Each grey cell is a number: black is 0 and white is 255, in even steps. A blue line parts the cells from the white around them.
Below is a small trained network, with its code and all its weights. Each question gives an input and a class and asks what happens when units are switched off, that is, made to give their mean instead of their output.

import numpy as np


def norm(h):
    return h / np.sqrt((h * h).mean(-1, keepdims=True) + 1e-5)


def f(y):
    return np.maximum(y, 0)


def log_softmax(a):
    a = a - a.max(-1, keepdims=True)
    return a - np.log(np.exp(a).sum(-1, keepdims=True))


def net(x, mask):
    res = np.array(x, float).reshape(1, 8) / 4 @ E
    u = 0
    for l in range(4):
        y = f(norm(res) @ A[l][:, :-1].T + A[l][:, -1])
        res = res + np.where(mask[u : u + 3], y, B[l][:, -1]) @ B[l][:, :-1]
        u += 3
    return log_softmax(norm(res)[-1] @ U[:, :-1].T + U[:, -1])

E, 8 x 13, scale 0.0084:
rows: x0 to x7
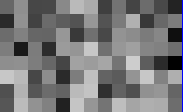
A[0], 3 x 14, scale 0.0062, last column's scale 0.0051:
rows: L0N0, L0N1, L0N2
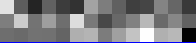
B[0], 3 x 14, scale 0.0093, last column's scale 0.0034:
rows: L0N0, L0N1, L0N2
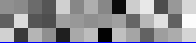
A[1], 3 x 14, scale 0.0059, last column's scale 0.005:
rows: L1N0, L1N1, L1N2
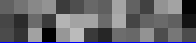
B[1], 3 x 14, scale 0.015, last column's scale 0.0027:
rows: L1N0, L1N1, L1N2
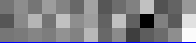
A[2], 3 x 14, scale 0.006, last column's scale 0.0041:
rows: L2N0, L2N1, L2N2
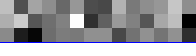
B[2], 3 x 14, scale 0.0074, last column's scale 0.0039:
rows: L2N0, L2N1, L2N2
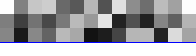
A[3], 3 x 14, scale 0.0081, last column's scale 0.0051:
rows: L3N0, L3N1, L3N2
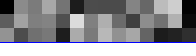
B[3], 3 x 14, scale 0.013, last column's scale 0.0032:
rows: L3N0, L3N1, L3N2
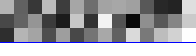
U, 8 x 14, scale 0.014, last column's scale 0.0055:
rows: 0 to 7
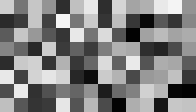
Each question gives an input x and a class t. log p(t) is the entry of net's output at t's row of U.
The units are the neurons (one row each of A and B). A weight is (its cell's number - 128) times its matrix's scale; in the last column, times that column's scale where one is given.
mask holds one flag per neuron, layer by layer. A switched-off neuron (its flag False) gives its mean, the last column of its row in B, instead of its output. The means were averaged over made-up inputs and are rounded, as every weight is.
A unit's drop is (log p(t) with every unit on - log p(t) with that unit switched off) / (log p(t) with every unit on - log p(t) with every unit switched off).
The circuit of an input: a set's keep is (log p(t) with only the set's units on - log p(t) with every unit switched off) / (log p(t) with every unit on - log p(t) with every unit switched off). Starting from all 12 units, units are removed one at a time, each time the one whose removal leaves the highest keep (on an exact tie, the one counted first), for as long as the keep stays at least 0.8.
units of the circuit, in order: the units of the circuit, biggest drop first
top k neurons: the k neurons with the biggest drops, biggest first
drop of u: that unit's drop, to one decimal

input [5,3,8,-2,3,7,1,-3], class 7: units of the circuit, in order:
(L0N0)
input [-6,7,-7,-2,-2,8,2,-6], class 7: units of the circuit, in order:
(L0N0; L2N2)
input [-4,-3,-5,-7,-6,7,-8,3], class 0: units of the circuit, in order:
(L2N0; L0N2)
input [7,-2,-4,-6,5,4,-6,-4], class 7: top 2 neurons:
(L0N0; L1N1)
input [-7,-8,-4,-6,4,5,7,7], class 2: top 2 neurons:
(L3N1; L0N1)
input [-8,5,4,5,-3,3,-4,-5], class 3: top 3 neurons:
(L3N0; L0N2; L3N2)
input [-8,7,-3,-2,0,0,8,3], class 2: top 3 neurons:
(L0N1; L3N1; L2N1)
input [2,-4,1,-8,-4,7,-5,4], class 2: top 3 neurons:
(L0N1; L2N1; L3N1)
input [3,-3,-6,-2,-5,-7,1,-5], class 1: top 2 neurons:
(L1N1; L1N2)
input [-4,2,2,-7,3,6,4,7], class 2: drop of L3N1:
0.2
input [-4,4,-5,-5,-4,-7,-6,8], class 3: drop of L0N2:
0.1
